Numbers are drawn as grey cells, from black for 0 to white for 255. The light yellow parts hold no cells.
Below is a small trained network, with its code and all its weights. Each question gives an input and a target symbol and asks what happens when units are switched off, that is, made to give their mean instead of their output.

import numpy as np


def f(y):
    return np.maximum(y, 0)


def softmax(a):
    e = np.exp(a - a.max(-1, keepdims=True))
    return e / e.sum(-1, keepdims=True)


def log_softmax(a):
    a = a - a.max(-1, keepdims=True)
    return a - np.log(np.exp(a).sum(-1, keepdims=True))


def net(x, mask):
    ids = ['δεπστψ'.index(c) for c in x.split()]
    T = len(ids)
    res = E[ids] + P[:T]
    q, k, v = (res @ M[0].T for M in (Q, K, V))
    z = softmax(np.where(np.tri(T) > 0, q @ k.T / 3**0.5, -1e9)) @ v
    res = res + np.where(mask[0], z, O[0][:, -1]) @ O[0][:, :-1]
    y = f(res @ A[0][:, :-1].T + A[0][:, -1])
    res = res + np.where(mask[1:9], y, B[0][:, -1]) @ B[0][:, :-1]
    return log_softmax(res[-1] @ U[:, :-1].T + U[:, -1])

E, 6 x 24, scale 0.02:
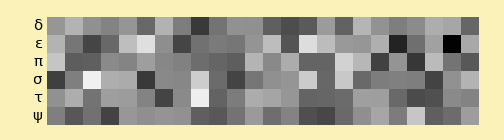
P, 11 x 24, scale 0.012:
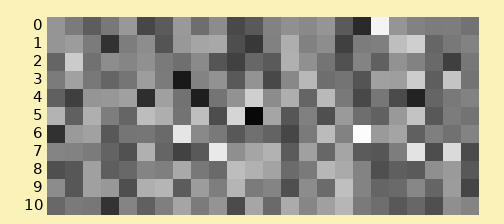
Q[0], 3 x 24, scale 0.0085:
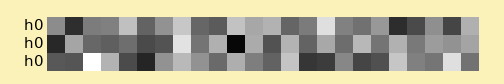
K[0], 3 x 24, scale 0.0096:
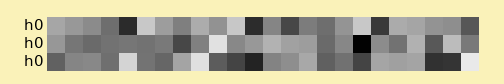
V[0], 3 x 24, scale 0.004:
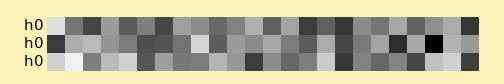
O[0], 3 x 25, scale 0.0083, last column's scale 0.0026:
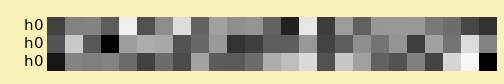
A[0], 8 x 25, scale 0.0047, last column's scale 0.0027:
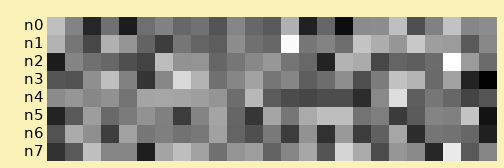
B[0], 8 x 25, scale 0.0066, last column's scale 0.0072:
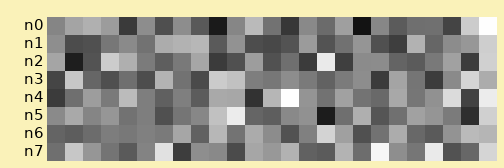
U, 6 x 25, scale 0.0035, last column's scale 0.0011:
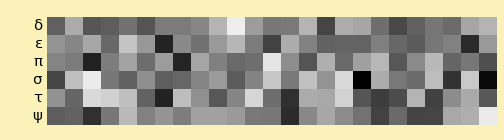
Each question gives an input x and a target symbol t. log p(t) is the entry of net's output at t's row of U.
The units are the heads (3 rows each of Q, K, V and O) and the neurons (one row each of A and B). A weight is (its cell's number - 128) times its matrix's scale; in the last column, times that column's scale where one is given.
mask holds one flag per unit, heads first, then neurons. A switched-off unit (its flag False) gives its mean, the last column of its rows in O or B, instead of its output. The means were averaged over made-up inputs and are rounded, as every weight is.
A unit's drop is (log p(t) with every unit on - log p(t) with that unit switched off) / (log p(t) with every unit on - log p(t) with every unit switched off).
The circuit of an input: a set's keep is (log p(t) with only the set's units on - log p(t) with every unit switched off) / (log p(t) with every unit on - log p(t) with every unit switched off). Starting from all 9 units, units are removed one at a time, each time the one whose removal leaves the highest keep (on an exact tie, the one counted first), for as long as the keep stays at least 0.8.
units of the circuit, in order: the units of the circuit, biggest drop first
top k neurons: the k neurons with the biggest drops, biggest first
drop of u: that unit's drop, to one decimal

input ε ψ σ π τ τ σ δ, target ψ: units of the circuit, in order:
[h0; n6; n2]
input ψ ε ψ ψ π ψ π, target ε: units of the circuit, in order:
[h0; n4]
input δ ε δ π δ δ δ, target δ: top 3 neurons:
[n3; n7; n2]
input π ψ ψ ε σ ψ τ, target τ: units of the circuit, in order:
[h0; n0; n7]
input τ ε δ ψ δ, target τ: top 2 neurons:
[n0; n7]
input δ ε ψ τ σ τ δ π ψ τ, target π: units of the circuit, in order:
[h0; n7; n2]
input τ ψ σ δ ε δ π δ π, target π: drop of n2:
0.4
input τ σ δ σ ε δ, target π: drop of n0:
0.2
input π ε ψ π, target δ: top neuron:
[n3]
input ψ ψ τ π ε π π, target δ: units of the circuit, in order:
[h0; n3; n7]
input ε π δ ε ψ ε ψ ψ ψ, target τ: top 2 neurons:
[n0; n7]
